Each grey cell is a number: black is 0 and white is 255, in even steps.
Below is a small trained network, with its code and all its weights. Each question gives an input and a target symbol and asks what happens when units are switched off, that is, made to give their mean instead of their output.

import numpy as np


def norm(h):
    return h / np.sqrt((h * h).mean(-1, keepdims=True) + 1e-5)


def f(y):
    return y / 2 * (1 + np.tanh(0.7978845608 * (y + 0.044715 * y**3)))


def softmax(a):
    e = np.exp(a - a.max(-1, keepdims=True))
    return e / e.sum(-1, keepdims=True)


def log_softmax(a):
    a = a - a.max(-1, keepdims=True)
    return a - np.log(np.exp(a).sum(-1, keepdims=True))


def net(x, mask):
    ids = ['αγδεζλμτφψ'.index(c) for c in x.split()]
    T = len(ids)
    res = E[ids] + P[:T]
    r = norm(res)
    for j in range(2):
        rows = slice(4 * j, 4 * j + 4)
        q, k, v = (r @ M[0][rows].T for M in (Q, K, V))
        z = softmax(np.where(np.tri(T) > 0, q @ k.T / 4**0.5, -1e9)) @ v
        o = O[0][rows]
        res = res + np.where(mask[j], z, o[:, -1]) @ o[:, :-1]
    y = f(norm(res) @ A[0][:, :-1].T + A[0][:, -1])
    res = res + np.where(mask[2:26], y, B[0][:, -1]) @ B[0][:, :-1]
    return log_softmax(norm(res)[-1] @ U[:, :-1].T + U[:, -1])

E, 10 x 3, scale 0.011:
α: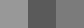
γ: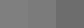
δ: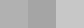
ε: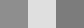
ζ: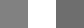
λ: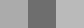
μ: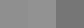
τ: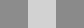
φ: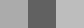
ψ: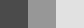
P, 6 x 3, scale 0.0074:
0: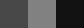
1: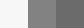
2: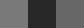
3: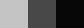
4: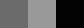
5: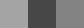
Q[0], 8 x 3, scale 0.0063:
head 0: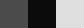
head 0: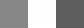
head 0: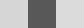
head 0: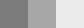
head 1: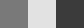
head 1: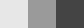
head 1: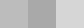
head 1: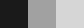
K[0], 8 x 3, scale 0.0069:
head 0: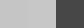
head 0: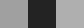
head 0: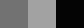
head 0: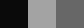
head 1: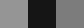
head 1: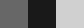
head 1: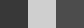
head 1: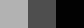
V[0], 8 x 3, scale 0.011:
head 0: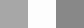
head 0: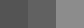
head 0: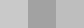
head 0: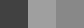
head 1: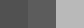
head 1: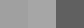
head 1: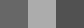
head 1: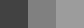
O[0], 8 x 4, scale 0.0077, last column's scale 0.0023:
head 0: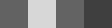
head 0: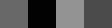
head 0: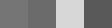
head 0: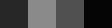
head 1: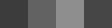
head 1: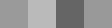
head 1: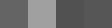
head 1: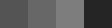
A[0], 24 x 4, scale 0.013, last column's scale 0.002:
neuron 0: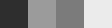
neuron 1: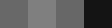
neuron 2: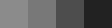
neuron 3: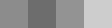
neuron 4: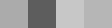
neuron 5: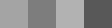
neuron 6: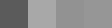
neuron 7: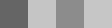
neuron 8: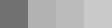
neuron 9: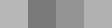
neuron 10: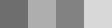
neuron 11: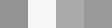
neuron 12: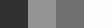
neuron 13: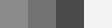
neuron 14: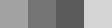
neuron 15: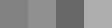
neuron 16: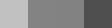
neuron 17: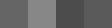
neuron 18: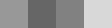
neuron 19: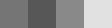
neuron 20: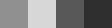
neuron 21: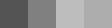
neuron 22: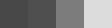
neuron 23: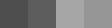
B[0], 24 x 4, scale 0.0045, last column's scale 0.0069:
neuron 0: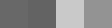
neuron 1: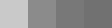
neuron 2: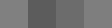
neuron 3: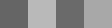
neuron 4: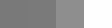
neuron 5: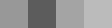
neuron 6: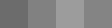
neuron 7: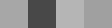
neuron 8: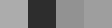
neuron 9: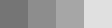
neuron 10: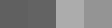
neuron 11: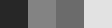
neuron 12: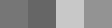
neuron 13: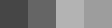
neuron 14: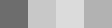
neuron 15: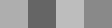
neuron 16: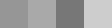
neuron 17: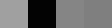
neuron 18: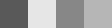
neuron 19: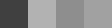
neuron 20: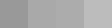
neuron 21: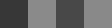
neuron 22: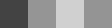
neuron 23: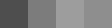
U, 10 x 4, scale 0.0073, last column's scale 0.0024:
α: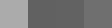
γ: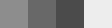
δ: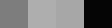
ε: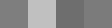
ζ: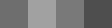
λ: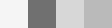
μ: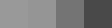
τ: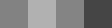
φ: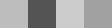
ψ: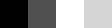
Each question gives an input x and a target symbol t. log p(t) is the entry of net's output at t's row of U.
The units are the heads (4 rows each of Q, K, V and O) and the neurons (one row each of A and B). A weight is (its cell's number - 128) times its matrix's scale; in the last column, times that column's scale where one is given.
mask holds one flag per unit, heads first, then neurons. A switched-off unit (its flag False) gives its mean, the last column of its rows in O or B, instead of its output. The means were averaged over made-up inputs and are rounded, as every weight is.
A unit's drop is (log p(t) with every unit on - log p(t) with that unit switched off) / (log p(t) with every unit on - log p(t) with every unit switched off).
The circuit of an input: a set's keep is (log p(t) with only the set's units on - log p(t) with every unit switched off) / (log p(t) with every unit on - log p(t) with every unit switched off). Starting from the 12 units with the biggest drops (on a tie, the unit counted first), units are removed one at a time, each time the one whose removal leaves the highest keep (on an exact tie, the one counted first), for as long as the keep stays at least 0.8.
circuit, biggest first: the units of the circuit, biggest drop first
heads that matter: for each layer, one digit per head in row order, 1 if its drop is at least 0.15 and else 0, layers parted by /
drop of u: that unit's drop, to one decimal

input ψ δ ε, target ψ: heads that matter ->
10
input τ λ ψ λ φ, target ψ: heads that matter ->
01
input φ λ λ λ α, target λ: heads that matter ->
10
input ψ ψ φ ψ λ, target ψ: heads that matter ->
01
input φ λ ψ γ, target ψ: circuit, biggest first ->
(head 1)
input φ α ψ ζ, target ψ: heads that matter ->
11
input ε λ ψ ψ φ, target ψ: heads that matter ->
01
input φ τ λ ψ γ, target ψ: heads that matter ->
00
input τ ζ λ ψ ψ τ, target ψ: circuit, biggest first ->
(head 1; head 0)
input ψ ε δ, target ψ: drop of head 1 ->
0.2
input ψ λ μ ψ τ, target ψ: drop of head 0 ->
0.1
